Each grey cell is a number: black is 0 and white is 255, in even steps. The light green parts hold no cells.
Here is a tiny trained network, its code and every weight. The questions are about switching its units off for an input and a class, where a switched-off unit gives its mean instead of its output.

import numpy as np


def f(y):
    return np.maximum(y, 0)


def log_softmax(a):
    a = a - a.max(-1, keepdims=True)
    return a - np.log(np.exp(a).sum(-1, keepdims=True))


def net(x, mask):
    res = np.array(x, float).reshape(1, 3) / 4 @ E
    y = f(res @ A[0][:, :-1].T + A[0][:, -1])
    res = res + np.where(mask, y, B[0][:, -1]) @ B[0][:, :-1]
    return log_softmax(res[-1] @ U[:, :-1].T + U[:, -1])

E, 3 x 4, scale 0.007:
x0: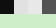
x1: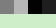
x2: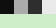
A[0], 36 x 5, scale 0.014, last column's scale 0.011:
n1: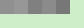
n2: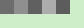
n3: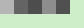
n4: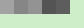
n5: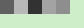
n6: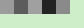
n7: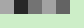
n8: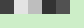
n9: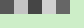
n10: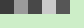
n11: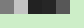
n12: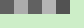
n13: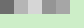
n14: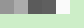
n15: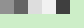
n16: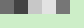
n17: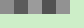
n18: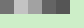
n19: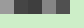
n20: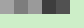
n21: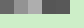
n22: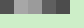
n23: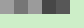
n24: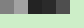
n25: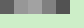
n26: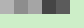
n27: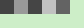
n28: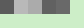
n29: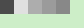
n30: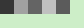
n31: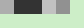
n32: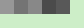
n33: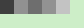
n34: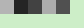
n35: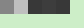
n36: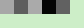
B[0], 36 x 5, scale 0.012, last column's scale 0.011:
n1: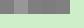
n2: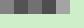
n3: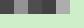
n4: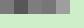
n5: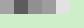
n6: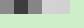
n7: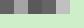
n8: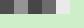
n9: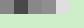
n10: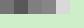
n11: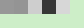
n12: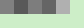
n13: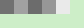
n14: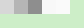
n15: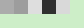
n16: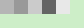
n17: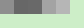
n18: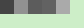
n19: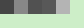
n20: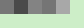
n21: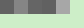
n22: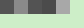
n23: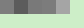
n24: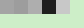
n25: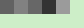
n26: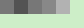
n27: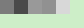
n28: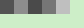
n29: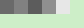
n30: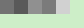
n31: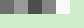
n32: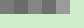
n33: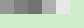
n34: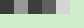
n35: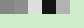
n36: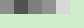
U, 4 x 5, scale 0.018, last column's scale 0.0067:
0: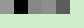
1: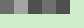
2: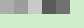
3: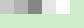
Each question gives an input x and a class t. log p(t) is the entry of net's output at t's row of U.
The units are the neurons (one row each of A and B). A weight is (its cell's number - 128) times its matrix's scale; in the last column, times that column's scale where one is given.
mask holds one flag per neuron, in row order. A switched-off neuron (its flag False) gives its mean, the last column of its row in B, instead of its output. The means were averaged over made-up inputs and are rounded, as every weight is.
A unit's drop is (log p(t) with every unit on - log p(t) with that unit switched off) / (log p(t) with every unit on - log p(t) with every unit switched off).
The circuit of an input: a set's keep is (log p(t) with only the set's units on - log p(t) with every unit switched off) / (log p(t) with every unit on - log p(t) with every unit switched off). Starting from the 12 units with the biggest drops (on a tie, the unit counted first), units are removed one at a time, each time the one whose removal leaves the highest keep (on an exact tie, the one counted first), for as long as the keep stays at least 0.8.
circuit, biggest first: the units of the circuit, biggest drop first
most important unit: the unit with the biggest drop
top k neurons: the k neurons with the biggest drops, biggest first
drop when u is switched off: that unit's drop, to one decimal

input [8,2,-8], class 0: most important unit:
n6
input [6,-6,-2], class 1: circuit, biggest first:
(n8; n13)
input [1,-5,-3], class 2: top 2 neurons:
(n14; n15)
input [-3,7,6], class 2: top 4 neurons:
(n11; n24; n35; n6)
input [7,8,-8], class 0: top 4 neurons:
(n6; n36; n26; n20)
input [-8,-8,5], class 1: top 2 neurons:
(n34; n31)
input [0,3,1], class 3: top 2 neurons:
(n15; n14)
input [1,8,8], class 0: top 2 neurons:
(n9; n27)
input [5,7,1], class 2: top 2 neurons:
(n11; n35)
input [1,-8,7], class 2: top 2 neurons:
(n15; n16)
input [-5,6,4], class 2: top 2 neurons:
(n11; n24)
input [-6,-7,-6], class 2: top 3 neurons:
(n15; n16; n7)
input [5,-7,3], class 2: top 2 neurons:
(n15; n16)
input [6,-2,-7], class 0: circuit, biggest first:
(n6)
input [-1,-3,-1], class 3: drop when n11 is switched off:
0.3
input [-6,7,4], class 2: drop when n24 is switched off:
0.4
